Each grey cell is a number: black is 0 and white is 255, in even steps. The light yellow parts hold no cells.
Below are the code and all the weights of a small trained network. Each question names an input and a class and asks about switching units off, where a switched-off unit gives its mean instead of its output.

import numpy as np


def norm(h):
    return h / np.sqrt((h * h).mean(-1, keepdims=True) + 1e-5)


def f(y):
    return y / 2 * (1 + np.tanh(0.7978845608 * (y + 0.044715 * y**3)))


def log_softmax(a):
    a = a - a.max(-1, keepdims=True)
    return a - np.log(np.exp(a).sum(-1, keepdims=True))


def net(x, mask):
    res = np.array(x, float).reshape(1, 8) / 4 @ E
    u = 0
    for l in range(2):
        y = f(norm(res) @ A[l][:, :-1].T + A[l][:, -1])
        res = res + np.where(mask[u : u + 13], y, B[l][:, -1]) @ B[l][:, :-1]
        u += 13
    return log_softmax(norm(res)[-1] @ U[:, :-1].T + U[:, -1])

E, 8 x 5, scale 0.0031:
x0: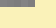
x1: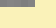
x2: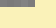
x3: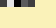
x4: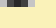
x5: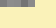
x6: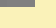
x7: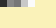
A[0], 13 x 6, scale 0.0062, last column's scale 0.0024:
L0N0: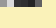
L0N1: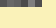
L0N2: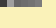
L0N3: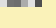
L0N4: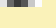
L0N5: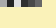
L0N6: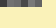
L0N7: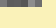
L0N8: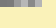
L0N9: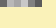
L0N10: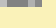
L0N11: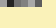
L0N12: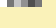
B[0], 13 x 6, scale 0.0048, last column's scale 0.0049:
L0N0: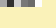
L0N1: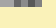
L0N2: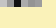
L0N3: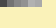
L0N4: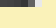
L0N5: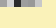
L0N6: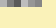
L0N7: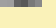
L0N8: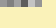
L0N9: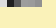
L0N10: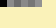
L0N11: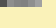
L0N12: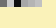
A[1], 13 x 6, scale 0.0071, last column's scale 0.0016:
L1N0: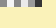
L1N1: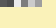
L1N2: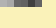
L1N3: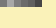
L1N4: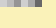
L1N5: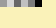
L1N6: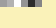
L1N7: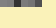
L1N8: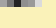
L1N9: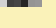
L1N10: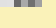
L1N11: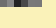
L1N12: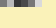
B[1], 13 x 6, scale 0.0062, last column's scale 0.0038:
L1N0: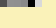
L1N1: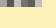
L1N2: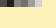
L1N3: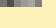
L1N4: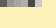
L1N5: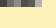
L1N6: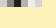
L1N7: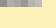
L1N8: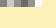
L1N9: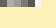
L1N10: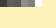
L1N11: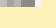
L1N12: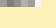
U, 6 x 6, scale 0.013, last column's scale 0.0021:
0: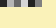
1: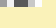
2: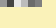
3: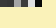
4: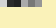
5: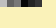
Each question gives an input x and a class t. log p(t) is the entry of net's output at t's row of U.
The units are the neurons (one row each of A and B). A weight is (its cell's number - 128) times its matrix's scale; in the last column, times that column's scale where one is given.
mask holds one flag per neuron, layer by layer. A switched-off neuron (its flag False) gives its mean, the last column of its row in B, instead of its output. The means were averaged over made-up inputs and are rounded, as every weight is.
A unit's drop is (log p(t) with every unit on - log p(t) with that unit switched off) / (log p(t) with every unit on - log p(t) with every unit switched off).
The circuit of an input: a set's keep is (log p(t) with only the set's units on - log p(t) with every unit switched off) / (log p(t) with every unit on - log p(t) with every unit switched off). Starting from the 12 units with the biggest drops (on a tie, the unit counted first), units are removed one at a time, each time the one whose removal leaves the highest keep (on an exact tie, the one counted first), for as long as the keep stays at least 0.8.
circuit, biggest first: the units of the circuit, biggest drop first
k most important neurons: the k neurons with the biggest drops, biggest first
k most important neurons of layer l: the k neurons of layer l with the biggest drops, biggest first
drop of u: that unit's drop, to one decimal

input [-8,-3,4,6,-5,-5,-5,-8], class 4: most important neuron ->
(L1N6)
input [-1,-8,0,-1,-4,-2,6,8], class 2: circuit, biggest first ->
(L0N12, L1N1)
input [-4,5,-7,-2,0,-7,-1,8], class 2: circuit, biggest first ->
(L1N1, L0N12)
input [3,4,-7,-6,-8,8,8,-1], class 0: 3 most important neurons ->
(L0N0, L0N12, L0N5)
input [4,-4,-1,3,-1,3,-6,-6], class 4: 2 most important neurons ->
(L1N6, L0N4)
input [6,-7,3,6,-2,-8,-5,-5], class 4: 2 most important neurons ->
(L1N6, L0N4)
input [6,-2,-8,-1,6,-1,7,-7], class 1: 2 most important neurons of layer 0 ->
(L0N12, L0N5)
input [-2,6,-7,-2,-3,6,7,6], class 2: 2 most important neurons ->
(L0N4, L1N1)
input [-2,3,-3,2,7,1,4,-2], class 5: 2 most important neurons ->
(L0N4, L0N12)
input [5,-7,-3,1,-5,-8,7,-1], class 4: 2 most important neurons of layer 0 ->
(L0N5, L0N12)
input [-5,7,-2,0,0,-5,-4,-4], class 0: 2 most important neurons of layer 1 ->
(L1N10, L1N6)
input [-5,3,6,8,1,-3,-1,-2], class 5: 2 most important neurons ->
(L0N0, L1N9)
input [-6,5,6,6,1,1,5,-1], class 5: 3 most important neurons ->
(L0N0, L1N9, L0N2)
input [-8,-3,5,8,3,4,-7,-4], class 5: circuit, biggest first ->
(L0N0)
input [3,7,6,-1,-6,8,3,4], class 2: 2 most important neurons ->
(L0N5, L0N12)
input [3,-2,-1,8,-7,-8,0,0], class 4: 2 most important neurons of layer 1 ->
(L1N6, L1N9)
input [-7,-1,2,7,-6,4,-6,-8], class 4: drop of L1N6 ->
0.3
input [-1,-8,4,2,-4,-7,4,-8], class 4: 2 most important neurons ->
(L1N6, L0N0)
